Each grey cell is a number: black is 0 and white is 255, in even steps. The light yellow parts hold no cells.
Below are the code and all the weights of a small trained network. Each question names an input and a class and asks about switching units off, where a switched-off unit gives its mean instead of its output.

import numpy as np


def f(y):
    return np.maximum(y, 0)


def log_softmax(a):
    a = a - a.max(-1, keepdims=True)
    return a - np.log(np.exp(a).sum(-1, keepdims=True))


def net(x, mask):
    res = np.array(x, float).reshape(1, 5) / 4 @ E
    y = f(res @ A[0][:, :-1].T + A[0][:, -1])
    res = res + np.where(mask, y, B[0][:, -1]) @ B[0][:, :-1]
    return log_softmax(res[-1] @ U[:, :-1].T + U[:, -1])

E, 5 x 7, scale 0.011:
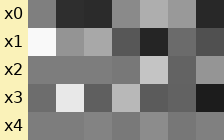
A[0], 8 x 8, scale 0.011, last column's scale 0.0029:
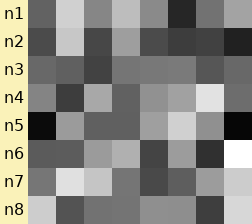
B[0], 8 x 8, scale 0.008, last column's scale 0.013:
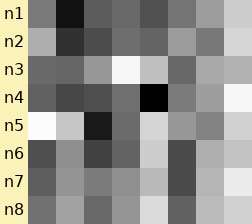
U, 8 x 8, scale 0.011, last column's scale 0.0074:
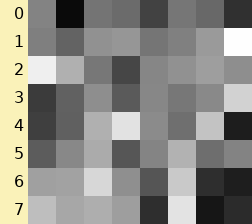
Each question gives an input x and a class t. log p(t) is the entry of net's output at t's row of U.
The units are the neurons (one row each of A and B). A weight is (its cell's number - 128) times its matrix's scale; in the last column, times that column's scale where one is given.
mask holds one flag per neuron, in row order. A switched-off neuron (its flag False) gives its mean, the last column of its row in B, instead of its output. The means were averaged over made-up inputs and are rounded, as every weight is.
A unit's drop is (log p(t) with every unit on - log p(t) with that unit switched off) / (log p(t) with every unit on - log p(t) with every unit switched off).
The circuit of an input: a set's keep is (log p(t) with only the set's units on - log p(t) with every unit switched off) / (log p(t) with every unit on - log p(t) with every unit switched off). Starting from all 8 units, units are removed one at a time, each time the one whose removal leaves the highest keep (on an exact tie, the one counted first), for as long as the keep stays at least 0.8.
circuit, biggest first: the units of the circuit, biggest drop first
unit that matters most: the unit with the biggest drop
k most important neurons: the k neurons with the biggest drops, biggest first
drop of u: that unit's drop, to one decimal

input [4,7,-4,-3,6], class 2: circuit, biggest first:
[n4]
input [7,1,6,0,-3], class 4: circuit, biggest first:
[n3 n8]
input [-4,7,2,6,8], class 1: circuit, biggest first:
[n7 n1]
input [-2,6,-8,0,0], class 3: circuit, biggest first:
[n5 n7]
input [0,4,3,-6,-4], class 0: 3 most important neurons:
[n4 n5 n7]
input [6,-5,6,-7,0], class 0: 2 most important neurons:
[n4 n7]
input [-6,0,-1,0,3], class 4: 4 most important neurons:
[n7 n5 n2 n4]
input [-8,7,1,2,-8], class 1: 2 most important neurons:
[n5 n7]
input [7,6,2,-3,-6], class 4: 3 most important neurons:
[n5 n8 n3]
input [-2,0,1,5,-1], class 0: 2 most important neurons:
[n1 n2]
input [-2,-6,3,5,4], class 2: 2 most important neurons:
[n5 n4]
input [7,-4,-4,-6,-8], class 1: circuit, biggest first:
[n5 n3]
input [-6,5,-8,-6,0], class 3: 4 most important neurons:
[n7 n5 n2 n1]
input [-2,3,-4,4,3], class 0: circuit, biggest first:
[n2]
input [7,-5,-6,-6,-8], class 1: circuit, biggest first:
[n5 n3]
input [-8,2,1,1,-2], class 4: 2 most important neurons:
[n7 n5]
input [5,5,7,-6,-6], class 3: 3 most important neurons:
[n8 n5 n2]
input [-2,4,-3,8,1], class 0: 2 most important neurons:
[n2 n1]
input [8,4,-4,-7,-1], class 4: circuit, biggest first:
[n8 n3]
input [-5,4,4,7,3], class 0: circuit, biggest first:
[n1]
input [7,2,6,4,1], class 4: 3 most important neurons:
[n3 n8 n5]
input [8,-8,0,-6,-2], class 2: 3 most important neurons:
[n5 n1 n7]
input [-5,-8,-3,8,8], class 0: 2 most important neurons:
[n1 n2]
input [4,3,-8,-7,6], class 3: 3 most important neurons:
[n8 n2 n1]
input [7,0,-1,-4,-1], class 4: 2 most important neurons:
[n3 n8]
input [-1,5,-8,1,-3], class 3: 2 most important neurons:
[n5 n6]
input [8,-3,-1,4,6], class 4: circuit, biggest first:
[n3]
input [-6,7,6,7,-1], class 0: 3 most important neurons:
[n1 n2 n5]
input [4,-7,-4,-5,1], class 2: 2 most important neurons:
[n5 n1]
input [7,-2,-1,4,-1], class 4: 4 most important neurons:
[n3 n8 n4 n6]
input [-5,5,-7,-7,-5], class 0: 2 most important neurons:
[n4 n5]
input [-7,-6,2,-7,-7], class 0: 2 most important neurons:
[n4 n8]
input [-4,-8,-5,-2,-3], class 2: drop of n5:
0.8
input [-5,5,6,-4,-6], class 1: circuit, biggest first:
[n5]
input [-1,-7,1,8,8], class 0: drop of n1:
0.8
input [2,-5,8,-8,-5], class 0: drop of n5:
0.0
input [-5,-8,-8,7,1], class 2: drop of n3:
0.1
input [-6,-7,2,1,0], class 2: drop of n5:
1.0
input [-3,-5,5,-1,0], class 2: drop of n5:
0.7
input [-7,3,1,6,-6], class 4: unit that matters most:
n7
